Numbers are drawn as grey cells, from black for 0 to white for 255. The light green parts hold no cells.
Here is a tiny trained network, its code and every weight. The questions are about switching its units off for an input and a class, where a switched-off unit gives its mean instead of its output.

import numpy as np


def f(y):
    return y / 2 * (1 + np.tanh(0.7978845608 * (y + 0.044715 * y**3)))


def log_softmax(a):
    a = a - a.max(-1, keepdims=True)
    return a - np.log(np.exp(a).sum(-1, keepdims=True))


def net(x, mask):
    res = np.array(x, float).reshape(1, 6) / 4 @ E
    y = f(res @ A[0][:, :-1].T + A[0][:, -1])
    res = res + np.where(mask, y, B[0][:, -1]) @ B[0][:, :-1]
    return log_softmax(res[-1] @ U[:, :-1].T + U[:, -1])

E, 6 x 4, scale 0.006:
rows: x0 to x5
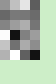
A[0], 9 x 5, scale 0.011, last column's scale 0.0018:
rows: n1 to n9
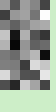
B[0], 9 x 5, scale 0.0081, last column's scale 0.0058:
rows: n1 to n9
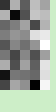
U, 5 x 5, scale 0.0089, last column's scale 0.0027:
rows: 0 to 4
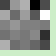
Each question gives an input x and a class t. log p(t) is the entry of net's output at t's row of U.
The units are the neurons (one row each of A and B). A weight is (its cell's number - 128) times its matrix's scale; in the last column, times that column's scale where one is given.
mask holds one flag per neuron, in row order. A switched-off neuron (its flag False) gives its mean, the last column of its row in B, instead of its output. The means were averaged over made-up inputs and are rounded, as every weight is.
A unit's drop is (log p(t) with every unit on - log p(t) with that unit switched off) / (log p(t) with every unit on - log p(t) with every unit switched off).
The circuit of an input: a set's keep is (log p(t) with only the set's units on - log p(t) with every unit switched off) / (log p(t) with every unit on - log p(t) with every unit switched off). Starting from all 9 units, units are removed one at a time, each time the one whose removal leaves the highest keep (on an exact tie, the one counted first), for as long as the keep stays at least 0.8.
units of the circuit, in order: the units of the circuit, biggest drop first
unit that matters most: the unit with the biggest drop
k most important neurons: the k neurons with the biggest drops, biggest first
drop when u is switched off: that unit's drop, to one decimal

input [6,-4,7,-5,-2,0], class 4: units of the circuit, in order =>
[n2 n9]
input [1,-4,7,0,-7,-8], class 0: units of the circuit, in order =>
[n9]
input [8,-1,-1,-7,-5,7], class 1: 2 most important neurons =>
[n2 n9]
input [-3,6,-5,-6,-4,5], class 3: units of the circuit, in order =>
[n9 n2]
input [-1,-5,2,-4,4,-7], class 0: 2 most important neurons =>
[n9 n4]
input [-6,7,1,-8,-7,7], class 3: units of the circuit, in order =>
[n2 n9]
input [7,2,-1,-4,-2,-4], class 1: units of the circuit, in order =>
[n2 n8]
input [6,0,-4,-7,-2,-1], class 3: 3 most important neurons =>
[n2 n9 n7]
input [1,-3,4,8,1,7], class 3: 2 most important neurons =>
[n9 n4]
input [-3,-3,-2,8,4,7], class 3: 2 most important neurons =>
[n8 n4]
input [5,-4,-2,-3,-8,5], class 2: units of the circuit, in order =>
[n9 n2]
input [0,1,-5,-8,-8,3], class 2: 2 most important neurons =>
[n2 n9]
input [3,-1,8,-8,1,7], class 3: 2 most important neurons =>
[n2 n9]
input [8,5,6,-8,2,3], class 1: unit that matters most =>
n2
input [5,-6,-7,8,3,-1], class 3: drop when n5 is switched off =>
0.2
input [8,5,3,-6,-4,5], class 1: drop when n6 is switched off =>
0.0
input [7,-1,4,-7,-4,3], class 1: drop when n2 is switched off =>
0.4
